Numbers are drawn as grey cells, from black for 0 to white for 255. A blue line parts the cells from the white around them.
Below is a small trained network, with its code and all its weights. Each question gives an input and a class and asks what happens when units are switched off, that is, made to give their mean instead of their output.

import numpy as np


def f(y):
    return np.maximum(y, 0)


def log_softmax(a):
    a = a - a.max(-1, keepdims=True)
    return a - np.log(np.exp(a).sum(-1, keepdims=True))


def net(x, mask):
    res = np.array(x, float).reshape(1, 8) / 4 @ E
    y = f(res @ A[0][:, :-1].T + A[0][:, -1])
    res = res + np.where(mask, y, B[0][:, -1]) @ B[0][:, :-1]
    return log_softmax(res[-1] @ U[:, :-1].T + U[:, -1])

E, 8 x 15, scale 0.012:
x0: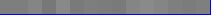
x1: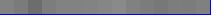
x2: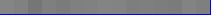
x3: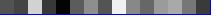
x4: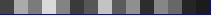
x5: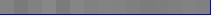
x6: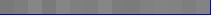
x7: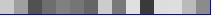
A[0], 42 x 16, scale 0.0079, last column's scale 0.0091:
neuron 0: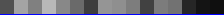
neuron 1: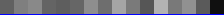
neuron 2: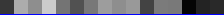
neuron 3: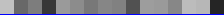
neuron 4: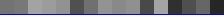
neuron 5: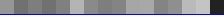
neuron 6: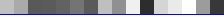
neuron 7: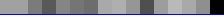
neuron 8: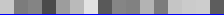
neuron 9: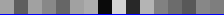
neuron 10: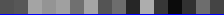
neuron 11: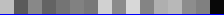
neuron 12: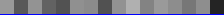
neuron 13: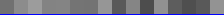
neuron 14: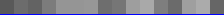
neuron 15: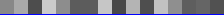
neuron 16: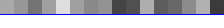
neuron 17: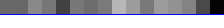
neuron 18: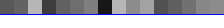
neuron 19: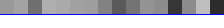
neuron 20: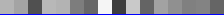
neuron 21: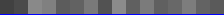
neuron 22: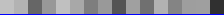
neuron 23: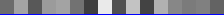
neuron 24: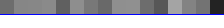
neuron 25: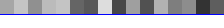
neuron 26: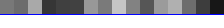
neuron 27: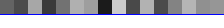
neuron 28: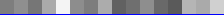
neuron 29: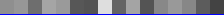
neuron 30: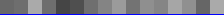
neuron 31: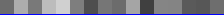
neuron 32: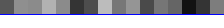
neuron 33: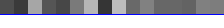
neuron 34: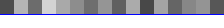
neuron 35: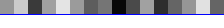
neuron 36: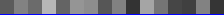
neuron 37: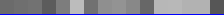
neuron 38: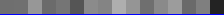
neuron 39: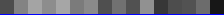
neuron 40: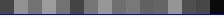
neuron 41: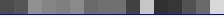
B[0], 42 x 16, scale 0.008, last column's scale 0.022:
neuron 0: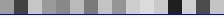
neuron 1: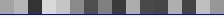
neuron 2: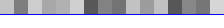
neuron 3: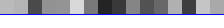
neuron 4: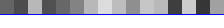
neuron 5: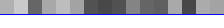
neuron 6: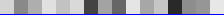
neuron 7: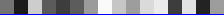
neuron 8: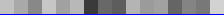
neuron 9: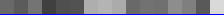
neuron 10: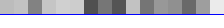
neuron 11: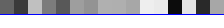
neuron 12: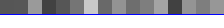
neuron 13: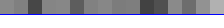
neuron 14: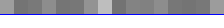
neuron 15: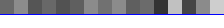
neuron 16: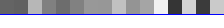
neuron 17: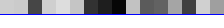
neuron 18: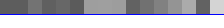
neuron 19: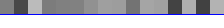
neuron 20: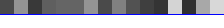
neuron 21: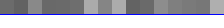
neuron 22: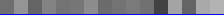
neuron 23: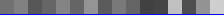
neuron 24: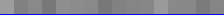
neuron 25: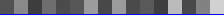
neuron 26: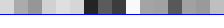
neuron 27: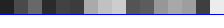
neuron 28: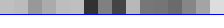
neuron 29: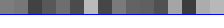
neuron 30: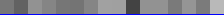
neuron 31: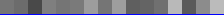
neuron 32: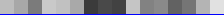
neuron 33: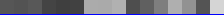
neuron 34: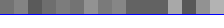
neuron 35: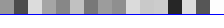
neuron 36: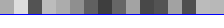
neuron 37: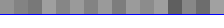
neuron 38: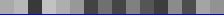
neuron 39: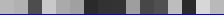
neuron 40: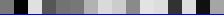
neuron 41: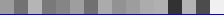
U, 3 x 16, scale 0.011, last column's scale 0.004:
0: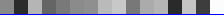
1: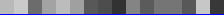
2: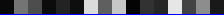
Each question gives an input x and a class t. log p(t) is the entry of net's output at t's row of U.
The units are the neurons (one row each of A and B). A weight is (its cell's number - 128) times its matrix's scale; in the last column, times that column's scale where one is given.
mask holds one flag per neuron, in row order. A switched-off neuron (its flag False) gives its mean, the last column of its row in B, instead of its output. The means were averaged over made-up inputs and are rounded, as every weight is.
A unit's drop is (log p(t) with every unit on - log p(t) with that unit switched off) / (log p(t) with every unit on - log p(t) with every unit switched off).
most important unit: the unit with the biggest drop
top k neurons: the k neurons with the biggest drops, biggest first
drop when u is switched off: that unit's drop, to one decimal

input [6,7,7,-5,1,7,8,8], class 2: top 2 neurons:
neuron 20; neuron 25
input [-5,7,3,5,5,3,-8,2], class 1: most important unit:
neuron 17
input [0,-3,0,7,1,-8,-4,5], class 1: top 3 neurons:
neuron 17; neuron 26; neuron 1
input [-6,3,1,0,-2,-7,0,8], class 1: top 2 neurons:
neuron 6; neuron 35
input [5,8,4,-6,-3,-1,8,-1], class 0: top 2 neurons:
neuron 35; neuron 16
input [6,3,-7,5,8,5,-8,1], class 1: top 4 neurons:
neuron 32; neuron 17; neuron 35; neuron 27
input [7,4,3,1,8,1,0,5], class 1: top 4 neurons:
neuron 32; neuron 2; neuron 6; neuron 27
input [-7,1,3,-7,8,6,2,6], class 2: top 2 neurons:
neuron 25; neuron 20
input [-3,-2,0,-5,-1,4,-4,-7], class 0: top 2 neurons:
neuron 35; neuron 16
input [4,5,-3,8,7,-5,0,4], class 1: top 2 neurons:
neuron 17; neuron 32
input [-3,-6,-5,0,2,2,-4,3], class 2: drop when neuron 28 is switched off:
0.1
